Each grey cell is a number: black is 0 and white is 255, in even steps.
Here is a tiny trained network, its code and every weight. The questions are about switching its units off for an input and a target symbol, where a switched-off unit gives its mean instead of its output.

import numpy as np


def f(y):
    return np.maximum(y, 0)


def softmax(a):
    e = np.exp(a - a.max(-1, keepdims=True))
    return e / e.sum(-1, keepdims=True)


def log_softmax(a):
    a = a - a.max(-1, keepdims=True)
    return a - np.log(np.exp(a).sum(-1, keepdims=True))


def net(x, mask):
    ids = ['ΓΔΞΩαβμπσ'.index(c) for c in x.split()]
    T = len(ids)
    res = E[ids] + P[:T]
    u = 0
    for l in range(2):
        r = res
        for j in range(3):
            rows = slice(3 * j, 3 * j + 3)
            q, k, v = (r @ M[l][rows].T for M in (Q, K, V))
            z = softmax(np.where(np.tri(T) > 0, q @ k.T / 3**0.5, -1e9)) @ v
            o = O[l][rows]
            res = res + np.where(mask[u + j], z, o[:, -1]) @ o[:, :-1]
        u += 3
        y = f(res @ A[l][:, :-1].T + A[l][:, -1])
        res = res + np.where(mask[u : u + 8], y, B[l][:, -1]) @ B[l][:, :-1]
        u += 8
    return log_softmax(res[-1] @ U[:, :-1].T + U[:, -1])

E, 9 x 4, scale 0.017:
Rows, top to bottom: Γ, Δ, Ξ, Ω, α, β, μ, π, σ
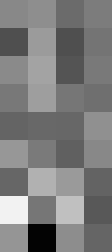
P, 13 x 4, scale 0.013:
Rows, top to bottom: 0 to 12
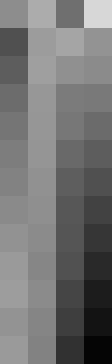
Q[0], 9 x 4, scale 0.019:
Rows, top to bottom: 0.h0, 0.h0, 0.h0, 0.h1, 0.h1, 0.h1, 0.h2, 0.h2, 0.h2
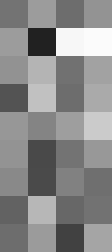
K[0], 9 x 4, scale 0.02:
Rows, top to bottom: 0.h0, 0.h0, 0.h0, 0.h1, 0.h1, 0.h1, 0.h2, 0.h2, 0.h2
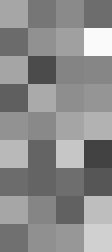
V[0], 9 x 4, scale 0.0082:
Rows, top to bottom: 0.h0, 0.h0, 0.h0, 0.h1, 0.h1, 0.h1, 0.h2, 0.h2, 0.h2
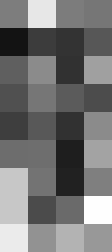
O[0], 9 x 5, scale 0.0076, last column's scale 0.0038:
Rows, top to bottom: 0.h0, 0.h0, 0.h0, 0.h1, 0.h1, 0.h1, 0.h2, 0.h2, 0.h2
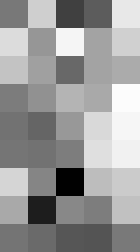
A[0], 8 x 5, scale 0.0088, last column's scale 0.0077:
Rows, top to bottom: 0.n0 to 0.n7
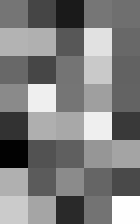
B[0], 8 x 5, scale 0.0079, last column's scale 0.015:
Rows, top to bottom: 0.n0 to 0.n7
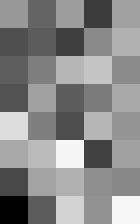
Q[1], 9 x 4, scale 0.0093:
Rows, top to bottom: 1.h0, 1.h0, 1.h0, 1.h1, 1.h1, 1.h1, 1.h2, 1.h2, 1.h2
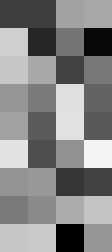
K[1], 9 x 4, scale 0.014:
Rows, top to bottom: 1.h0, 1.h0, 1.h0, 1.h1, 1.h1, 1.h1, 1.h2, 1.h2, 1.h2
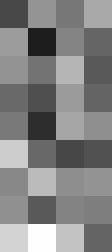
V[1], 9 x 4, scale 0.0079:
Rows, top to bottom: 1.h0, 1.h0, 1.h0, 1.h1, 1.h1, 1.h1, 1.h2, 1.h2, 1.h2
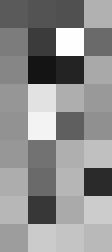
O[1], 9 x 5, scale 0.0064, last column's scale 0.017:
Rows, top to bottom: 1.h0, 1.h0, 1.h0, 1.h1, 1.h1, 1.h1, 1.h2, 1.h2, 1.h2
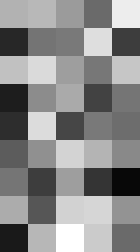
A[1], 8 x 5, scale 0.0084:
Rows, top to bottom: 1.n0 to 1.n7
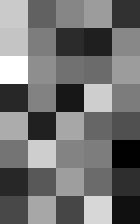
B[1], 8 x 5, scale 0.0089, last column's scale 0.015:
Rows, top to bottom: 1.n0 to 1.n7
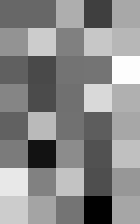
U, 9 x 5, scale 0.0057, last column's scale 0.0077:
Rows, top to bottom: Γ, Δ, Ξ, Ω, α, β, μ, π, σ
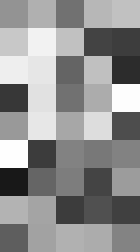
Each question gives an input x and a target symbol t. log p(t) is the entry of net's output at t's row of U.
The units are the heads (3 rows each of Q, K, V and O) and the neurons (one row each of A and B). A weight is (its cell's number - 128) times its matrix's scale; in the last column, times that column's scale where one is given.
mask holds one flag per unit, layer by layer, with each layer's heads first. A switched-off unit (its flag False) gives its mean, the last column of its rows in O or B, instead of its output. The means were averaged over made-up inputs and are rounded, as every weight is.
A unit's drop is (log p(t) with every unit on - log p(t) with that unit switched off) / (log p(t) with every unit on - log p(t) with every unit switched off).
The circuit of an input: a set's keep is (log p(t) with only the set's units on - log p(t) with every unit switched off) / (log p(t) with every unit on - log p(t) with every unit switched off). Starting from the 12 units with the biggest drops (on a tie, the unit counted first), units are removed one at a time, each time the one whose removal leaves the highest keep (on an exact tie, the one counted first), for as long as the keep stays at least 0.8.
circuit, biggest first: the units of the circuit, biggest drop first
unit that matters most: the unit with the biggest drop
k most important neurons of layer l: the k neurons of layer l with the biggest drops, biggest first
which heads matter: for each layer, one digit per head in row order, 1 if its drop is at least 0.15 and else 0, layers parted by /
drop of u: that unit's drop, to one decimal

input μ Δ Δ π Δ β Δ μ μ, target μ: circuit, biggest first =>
(1.h2, 1.h0)
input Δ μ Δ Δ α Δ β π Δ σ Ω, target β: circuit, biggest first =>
(0.h0, 1.h1)
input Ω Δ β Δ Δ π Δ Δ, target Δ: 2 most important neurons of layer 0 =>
(0.n5, 0.n0)
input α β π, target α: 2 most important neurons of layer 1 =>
(1.n7, 1.n5)
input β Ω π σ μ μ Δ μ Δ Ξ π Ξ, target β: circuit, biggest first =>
(0.h2, 0.n0)
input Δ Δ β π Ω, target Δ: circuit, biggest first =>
(0.h0, 0.n5, 1.h0, 0.n1)
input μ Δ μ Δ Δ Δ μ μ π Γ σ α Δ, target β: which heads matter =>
110 / 010
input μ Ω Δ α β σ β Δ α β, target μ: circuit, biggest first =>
(1.h0, 1.h2)
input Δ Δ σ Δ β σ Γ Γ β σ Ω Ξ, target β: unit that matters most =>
0.h0
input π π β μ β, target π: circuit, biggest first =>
(1.h2, 0.h1, 0.h0)
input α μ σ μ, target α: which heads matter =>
001 / 101
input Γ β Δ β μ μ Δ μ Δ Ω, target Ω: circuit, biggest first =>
(1.n5, 1.h0)
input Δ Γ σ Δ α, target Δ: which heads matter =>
101 / 101
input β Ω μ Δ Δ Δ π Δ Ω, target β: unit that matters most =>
0.h2
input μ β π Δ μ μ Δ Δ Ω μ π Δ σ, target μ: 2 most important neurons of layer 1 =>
(1.n4, 1.n1)
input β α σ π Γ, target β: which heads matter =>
101 / 011
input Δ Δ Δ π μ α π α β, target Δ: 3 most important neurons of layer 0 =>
(0.n1, 0.n5, 0.n4)
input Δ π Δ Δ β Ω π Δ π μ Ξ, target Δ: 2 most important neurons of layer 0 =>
(0.n1, 0.n5)
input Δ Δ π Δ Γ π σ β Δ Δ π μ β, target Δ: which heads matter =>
101 / 100
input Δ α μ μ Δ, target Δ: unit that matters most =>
1.h0
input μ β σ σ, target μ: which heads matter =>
100 / 101
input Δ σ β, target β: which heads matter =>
110 / 100
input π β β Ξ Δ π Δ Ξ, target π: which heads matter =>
111 / 011
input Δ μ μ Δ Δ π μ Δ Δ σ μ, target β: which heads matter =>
100 / 010
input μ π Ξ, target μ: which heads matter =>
011 / 100
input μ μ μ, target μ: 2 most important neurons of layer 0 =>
(0.n1, 0.n5)
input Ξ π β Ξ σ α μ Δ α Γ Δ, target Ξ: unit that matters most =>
0.n1
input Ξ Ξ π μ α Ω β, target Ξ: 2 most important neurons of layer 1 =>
(1.n1, 1.n5)
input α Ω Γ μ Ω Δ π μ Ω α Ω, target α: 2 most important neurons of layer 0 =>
(0.n1, 0.n2)
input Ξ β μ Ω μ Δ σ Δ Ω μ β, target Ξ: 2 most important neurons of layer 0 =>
(0.n1, 0.n7)
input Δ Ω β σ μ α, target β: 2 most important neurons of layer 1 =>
(1.n2, 1.n1)
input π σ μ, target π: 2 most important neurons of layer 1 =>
(1.n4, 1.n1)
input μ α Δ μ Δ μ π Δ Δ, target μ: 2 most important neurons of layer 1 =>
(1.n1, 1.n7)
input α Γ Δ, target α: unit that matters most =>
0.h2
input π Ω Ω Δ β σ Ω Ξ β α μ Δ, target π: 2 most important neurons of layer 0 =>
(0.n7, 0.n0)
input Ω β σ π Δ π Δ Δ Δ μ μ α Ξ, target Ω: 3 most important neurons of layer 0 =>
(0.n1, 0.n7, 0.n3)
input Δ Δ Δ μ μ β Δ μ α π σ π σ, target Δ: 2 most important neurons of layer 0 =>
(0.n7, 0.n4)
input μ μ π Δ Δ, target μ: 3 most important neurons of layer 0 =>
(0.n5, 0.n1, 0.n4)
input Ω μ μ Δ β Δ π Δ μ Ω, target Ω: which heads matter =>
000 / 000
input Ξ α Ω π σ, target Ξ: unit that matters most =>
1.n1
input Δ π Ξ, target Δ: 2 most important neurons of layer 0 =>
(0.n5, 0.n1)
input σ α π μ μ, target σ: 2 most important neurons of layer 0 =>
(0.n5, 0.n2)
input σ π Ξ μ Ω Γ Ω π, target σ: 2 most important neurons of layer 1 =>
(1.n7, 1.n4)
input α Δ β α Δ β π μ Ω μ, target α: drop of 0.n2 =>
0.3
